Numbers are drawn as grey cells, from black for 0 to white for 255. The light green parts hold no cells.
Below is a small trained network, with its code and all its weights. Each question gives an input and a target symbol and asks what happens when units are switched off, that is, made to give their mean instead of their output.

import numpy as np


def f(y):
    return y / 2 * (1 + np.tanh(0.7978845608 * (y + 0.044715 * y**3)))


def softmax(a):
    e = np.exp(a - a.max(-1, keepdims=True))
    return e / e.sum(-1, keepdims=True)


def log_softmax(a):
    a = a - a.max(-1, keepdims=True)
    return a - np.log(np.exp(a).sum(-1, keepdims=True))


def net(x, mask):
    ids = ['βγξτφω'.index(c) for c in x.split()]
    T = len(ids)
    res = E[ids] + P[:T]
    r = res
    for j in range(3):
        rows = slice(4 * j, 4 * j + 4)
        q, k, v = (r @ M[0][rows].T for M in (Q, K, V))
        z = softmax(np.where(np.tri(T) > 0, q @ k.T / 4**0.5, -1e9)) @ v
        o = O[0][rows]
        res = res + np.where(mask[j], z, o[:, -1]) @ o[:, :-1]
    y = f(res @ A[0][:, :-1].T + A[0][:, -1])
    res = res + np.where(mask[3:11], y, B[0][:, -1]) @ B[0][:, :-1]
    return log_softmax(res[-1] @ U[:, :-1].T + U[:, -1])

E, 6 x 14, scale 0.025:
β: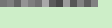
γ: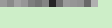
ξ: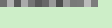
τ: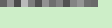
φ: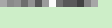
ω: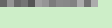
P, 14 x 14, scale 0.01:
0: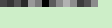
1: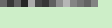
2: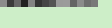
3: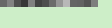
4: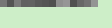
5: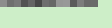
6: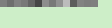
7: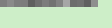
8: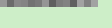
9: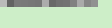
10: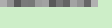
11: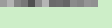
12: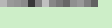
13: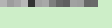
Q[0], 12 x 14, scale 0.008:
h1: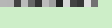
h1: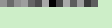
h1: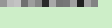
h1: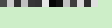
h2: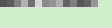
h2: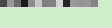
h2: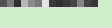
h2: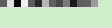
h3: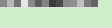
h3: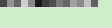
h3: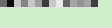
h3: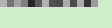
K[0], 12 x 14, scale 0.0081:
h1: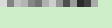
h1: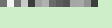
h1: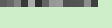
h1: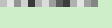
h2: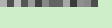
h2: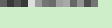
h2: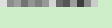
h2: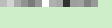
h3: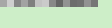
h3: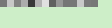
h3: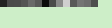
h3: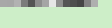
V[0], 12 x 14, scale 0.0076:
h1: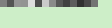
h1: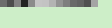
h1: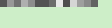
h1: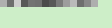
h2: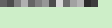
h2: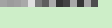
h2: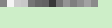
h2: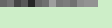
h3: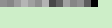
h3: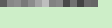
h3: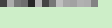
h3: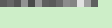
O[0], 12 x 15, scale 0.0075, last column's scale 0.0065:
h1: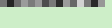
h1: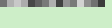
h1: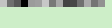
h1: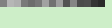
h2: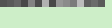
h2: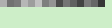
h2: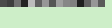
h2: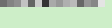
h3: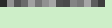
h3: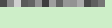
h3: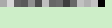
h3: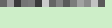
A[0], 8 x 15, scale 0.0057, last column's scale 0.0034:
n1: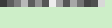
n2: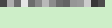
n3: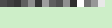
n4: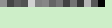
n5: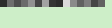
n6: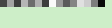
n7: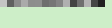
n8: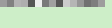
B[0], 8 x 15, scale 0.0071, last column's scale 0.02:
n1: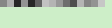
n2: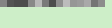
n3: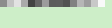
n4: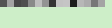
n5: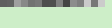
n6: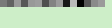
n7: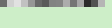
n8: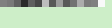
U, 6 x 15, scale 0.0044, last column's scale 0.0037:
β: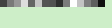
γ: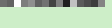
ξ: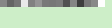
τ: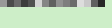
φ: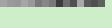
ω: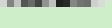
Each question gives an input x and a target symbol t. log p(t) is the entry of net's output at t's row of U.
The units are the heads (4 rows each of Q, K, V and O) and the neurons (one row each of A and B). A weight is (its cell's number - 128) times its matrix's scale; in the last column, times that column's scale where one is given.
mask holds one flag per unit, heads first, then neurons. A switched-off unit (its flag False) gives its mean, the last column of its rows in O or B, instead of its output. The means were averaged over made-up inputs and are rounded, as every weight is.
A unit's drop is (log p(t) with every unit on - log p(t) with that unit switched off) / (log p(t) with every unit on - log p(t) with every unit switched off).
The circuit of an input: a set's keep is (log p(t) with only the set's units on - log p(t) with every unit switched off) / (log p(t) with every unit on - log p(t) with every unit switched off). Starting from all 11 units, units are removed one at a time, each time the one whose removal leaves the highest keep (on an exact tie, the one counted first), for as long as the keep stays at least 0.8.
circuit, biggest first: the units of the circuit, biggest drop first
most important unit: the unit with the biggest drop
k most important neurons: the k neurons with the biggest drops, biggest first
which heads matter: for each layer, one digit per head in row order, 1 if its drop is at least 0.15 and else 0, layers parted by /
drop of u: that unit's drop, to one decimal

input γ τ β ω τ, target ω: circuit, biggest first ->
[h3 n4]
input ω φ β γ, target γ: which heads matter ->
101
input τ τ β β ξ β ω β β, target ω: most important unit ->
h3
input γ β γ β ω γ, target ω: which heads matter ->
001
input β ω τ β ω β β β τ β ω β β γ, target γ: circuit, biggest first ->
[h2 h1]
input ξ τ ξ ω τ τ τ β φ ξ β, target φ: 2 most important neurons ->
[n7 n8]
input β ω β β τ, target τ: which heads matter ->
100
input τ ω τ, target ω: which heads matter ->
001
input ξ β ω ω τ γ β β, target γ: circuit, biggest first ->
[h2 n1]
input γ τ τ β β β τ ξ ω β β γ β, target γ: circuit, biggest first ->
[h2 h1]
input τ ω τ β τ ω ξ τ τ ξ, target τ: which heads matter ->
110
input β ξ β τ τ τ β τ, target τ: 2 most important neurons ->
[n4 n7]
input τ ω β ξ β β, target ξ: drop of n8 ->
0.1
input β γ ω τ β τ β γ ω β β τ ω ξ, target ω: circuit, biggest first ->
[h3]
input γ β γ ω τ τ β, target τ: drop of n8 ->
-0.1
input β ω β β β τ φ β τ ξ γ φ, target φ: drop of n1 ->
0.2
